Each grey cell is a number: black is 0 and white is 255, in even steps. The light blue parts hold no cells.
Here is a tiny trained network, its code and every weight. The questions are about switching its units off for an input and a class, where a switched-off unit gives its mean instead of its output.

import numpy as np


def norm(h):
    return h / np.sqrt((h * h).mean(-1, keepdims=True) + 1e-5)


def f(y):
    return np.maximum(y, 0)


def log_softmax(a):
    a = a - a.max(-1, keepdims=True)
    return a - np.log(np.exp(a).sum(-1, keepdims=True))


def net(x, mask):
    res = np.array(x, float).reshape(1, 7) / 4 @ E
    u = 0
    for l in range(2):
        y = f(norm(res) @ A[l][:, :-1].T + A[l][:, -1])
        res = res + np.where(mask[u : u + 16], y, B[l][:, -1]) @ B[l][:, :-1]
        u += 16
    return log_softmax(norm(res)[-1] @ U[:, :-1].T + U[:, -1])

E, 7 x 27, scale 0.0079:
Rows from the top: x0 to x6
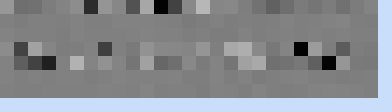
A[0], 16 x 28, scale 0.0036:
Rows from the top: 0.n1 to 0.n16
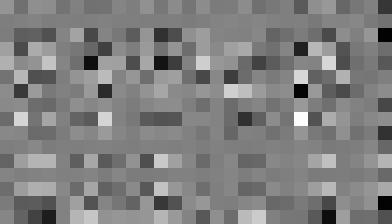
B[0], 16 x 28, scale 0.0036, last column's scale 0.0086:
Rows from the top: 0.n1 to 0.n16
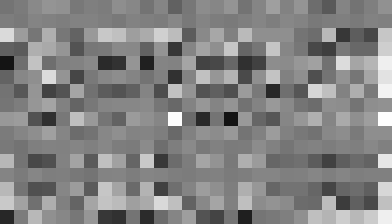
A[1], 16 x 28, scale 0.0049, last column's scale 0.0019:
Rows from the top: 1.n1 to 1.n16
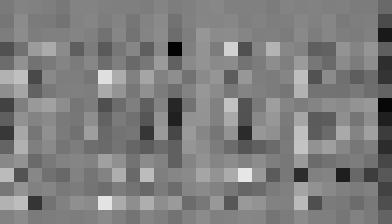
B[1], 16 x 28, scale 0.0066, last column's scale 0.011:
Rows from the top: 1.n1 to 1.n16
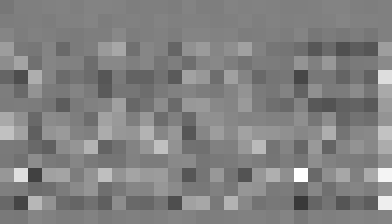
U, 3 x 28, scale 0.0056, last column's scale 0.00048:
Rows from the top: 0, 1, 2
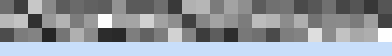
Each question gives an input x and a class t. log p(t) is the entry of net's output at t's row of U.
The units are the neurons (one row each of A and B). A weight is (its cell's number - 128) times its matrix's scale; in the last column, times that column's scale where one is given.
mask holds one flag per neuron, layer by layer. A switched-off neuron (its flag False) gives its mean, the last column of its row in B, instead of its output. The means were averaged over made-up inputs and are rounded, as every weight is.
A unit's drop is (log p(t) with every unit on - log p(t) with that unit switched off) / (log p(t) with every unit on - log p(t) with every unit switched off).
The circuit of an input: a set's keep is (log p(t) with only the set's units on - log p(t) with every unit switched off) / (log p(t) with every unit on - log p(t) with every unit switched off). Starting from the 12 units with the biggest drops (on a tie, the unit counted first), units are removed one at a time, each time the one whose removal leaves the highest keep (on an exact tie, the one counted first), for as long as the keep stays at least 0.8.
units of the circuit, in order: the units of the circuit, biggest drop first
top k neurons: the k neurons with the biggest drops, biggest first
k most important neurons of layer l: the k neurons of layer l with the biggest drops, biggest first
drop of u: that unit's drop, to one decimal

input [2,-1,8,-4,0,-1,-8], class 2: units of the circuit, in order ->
(0.n9)
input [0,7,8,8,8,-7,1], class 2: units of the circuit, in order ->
(0.n16; 0.n7)
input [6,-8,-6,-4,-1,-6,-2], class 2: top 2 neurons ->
(0.n5; 0.n9)
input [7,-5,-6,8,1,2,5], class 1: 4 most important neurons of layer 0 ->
(0.n16; 0.n3; 0.n15; 0.n6)
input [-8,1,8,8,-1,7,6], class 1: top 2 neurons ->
(1.n13; 0.n5)
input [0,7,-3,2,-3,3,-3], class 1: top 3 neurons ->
(0.n16; 0.n12; 1.n13)
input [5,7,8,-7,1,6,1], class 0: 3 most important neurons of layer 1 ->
(1.n15; 1.n6; 1.n13)
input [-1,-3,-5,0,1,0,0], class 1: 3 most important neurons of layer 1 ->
(1.n10; 1.n15; 1.n6)
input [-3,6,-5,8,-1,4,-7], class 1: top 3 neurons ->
(1.n13; 0.n5; 0.n16)
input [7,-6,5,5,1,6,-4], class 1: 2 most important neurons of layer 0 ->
(0.n16; 0.n3)
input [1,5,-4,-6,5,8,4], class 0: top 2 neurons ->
(0.n5; 1.n15)
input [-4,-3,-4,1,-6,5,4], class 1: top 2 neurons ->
(1.n13; 0.n9)
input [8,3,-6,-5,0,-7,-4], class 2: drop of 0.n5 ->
1.6
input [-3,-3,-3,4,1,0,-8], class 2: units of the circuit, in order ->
(0.n7)
